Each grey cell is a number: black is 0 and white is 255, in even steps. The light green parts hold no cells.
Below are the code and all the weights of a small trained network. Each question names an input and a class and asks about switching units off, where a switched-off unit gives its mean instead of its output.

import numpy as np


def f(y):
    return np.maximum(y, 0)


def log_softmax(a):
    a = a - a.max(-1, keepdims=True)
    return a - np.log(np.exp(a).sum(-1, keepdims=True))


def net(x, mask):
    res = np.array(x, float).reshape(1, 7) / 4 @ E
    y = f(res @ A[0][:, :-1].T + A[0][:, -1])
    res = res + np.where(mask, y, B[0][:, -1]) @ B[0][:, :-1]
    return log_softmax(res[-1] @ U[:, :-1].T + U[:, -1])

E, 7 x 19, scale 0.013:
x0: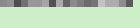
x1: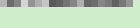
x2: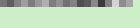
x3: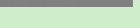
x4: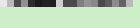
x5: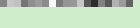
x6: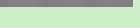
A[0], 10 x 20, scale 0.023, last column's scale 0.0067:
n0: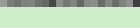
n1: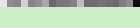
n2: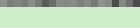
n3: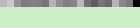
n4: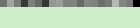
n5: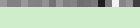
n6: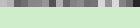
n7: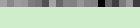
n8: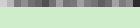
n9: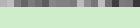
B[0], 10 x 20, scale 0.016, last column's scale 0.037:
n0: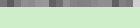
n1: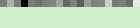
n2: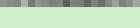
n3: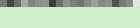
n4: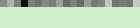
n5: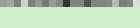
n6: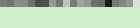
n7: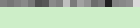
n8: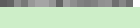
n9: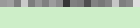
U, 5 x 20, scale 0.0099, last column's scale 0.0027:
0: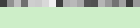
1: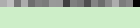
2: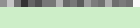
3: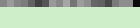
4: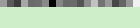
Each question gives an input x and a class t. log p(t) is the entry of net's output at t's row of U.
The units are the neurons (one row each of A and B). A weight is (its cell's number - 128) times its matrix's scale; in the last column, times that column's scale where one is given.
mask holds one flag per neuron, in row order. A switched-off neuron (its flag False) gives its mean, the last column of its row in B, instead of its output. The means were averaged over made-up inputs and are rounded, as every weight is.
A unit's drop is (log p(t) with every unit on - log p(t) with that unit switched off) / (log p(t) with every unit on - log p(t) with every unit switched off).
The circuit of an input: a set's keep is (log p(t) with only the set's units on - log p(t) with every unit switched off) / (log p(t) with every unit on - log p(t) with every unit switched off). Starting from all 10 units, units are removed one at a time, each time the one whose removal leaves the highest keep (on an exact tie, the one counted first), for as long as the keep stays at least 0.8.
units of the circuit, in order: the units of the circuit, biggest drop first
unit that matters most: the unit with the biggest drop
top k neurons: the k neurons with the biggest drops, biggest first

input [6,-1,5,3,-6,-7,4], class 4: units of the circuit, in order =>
(n8)
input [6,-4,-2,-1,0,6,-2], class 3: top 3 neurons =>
(n6 n1 n0)
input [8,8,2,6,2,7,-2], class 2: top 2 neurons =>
(n1 n7)
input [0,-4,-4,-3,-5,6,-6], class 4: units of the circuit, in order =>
(n8 n3)
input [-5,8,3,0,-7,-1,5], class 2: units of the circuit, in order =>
(n8 n1)
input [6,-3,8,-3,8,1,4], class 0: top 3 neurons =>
(n8 n9 n0)
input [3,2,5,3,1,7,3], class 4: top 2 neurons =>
(n3 n9)
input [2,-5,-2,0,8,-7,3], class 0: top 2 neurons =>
(n8 n3)
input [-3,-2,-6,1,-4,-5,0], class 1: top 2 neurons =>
(n8 n3)
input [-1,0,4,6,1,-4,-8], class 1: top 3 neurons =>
(n3 n5 n8)
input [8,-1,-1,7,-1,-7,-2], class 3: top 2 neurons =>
(n6 n3)
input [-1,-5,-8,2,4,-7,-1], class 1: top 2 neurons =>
(n9 n3)
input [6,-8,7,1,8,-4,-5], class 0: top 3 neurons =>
(n8 n0 n1)
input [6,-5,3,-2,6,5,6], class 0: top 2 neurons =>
(n8 n7)
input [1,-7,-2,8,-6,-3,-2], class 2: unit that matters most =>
n8
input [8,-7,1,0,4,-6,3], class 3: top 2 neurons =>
(n6 n1)
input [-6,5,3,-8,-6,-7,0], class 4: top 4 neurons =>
(n8 n6 n1 n9)
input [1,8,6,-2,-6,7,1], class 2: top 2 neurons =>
(n1 n8)
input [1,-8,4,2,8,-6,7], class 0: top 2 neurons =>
(n8 n0)
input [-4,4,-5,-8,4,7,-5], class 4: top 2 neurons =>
(n3 n5)
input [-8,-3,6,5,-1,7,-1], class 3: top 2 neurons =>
(n7 n9)
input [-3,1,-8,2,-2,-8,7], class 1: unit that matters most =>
n3
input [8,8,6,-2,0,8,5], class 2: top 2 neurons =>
(n1 n7)
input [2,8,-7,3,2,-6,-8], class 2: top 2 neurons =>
(n1 n5)
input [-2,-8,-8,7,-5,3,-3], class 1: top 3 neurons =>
(n9 n1 n8)
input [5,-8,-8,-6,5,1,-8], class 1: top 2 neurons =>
(n9 n1)
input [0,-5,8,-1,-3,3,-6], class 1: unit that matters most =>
n5
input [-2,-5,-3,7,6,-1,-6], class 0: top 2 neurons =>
(n8 n1)
